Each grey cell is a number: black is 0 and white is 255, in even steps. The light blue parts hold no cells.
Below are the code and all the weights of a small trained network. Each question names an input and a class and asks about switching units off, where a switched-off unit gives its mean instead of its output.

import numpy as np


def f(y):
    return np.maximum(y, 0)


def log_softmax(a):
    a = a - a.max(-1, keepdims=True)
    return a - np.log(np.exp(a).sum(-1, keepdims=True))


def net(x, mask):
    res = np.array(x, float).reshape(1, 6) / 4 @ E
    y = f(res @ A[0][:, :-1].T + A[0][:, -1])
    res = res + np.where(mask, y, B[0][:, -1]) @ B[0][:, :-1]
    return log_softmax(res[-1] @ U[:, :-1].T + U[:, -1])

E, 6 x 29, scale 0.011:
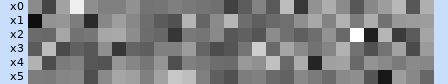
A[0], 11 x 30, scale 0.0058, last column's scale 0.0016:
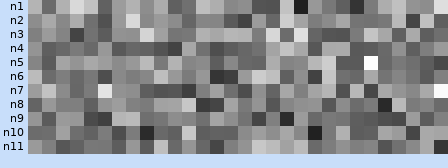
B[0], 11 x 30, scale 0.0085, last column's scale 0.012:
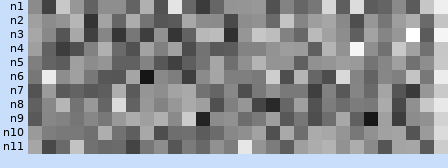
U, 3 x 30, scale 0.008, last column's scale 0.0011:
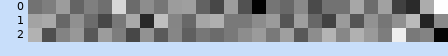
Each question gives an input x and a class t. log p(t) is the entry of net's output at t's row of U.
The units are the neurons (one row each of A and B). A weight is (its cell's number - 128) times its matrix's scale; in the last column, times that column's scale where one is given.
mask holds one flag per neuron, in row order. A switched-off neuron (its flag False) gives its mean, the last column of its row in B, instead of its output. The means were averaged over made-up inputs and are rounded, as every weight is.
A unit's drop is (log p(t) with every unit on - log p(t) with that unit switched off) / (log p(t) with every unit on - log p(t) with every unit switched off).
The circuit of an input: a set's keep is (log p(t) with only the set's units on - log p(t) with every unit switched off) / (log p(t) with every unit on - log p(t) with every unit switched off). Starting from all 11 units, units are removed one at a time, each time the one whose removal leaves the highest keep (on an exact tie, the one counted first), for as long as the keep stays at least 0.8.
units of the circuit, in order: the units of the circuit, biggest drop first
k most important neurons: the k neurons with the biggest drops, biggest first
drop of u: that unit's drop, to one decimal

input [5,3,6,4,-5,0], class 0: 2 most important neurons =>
[n7; n3]
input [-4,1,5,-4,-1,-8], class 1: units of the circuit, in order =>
[n1]
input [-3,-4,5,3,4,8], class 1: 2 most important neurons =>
[n6; n1]
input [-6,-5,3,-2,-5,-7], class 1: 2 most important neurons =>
[n3; n1]
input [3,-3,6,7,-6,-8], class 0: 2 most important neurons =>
[n7; n3]
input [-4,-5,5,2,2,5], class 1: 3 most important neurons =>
[n1; n8; n6]
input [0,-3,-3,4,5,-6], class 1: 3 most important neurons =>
[n6; n1; n5]
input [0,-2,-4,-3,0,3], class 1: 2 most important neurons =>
[n10; n4]
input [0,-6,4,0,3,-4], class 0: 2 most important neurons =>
[n3; n7]
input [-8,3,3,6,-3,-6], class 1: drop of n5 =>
0.3
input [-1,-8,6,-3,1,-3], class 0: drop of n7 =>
0.1
